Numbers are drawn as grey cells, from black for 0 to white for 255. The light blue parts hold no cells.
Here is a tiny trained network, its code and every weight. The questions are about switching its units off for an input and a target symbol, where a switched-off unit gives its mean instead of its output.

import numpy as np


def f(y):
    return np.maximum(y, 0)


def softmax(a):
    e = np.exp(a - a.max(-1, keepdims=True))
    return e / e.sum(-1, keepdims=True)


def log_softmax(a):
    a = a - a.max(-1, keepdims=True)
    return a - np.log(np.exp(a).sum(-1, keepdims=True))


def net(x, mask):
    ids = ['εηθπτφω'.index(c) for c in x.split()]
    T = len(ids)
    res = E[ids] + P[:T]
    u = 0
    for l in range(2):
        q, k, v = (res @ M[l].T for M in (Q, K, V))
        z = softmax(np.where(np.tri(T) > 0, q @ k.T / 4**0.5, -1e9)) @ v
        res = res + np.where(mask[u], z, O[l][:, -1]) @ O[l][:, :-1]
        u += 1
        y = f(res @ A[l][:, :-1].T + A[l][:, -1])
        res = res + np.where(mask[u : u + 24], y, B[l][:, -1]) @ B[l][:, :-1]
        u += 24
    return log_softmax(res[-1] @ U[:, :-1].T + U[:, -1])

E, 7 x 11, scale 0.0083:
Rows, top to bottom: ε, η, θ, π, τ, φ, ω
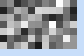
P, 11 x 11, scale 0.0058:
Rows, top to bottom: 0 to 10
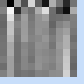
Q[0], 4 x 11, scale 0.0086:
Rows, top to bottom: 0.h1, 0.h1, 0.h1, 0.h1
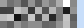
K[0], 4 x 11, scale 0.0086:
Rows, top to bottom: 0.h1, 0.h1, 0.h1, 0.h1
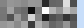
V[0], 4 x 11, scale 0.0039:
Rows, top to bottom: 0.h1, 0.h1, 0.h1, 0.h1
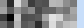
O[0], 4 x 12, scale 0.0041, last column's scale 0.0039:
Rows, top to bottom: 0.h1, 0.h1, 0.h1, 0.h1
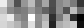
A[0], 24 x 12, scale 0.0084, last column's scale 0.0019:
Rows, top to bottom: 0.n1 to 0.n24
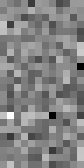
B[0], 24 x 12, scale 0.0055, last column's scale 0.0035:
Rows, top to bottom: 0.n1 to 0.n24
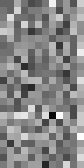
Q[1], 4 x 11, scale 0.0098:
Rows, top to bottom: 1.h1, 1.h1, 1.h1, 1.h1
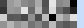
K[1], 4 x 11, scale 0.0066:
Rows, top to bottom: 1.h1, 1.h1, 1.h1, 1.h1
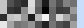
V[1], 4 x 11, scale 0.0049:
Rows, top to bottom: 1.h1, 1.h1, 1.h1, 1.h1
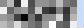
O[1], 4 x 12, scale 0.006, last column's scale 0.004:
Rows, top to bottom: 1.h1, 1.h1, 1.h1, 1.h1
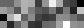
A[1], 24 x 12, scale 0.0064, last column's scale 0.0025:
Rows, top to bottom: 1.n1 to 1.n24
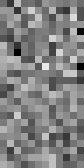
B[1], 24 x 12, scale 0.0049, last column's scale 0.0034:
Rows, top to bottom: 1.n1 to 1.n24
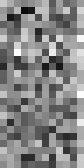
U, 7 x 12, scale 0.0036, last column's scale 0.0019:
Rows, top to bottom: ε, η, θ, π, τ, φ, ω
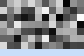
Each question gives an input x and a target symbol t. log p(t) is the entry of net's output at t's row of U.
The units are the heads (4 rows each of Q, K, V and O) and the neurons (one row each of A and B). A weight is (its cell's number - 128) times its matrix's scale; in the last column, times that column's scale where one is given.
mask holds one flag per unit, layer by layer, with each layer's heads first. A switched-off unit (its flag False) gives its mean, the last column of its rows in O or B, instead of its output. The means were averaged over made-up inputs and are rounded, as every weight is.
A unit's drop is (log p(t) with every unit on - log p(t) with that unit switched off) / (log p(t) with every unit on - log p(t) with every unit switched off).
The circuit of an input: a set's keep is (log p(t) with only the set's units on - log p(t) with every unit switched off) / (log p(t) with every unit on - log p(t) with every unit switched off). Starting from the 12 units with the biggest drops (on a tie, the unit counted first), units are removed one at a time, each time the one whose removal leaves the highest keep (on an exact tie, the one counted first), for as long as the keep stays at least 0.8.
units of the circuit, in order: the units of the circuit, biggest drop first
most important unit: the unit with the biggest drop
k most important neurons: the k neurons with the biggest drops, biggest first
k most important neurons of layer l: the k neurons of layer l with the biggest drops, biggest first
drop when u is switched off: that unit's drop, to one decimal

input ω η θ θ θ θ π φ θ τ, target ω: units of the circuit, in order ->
0.h1, 1.h1, 0.n4, 1.n6
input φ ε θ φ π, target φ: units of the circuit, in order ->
1.h1, 1.n9, 1.n3, 0.n16
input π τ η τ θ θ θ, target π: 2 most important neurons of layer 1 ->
1.n7, 1.n8
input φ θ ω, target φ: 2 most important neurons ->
0.n17, 1.n9
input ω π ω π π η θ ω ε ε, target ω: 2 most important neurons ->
0.n4, 0.n5
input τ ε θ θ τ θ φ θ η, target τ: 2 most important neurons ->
0.n17, 0.n5
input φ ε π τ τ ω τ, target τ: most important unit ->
0.h1
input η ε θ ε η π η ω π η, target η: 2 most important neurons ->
1.n23, 0.n17
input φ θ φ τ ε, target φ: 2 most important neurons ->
0.n17, 1.n3
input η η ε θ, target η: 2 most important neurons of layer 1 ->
1.n2, 1.n23
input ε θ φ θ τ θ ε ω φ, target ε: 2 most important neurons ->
0.n17, 0.n20
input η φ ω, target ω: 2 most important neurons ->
0.n17, 0.n5
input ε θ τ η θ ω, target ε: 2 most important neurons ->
0.n17, 0.n20
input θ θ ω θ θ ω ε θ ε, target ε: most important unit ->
1.n8
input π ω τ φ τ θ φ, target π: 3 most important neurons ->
0.n17, 1.n8, 1.n11
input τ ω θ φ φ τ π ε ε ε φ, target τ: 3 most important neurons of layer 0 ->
0.n17, 0.n19, 0.n5
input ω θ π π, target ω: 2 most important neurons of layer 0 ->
0.n4, 0.n5
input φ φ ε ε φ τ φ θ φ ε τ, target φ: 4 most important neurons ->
1.n9, 0.n17, 1.n3, 0.n16
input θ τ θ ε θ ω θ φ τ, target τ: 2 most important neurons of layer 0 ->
0.n3, 0.n19
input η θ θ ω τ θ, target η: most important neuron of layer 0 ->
0.n24
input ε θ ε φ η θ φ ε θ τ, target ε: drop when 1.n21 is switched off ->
0.1
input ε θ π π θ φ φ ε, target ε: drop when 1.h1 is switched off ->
0.2
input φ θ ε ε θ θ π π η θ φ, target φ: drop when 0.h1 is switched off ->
0.2
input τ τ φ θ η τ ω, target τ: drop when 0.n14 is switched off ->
0.1
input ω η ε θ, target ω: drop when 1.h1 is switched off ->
0.9
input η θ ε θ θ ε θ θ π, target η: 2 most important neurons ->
1.n23, 1.n2
